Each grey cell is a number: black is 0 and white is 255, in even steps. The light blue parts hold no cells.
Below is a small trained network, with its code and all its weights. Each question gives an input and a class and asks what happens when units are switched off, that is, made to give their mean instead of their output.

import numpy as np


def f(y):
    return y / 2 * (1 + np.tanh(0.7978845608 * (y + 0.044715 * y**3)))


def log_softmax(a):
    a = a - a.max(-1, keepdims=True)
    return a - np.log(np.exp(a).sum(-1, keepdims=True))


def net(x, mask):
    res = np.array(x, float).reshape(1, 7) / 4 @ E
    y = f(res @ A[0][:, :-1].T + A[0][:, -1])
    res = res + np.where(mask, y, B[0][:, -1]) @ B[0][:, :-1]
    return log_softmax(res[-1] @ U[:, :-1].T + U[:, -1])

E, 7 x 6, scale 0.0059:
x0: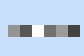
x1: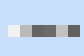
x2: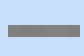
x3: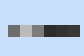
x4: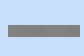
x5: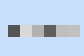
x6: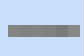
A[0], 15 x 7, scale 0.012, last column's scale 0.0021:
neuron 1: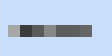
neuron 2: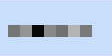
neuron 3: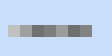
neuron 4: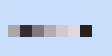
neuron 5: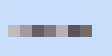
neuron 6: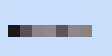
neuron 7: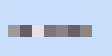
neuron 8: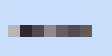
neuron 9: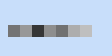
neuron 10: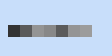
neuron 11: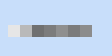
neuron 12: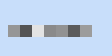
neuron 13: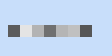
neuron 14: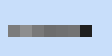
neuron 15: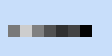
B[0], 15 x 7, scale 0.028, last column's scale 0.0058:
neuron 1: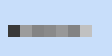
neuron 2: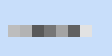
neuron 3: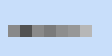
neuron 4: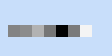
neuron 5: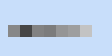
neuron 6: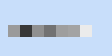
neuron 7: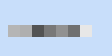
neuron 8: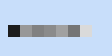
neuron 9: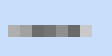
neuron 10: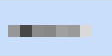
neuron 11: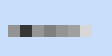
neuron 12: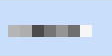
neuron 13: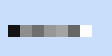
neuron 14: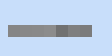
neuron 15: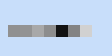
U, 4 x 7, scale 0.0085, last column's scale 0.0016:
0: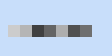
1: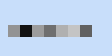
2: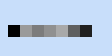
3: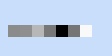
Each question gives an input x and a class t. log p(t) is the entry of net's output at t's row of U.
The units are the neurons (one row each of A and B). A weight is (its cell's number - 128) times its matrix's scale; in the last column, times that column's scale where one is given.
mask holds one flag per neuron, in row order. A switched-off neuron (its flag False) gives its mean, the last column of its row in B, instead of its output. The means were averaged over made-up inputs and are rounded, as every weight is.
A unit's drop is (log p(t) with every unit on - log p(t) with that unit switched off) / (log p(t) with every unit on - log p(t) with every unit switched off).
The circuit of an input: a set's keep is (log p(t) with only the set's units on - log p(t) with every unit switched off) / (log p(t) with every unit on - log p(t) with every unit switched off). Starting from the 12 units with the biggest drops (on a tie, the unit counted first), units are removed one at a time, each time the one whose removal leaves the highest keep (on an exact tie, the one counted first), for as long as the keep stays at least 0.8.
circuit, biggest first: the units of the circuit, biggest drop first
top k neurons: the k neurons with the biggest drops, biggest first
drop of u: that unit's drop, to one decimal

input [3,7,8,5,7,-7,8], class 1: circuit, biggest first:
neuron 11
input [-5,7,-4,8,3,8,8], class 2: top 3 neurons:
neuron 13; neuron 4; neuron 6
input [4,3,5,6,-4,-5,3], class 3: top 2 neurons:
neuron 15; neuron 13
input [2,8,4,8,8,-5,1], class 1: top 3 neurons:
neuron 11; neuron 5; neuron 4
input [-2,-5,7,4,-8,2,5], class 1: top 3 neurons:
neuron 4; neuron 6; neuron 10
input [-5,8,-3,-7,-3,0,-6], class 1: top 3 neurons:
neuron 11; neuron 5; neuron 3
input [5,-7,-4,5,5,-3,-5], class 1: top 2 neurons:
neuron 6; neuron 10
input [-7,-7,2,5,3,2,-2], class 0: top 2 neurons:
neuron 2; neuron 9
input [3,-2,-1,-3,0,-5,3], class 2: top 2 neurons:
neuron 8; neuron 2
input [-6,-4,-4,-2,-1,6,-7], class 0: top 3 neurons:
neuron 2; neuron 9; neuron 8
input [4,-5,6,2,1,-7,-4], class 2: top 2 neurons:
neuron 8; neuron 1
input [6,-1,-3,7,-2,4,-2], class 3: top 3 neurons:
neuron 15; neuron 2; neuron 9
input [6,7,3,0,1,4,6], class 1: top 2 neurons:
neuron 11; neuron 5
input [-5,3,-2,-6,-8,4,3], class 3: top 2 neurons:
neuron 4; neuron 12
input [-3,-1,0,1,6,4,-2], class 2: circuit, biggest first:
neuron 13
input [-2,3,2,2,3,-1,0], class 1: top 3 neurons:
neuron 4; neuron 12; neuron 7
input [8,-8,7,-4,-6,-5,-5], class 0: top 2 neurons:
neuron 12; neuron 7
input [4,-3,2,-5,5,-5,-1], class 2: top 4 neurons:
neuron 8; neuron 15; neuron 1; neuron 2
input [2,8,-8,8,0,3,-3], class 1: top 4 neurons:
neuron 11; neuron 5; neuron 4; neuron 3
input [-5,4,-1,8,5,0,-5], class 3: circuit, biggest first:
neuron 15
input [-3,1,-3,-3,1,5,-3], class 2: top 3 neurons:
neuron 13; neuron 12; neuron 7
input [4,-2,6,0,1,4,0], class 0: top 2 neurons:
neuron 8; neuron 1
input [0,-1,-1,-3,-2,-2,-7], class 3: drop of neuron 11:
0.2
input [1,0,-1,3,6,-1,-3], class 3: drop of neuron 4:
-0.1
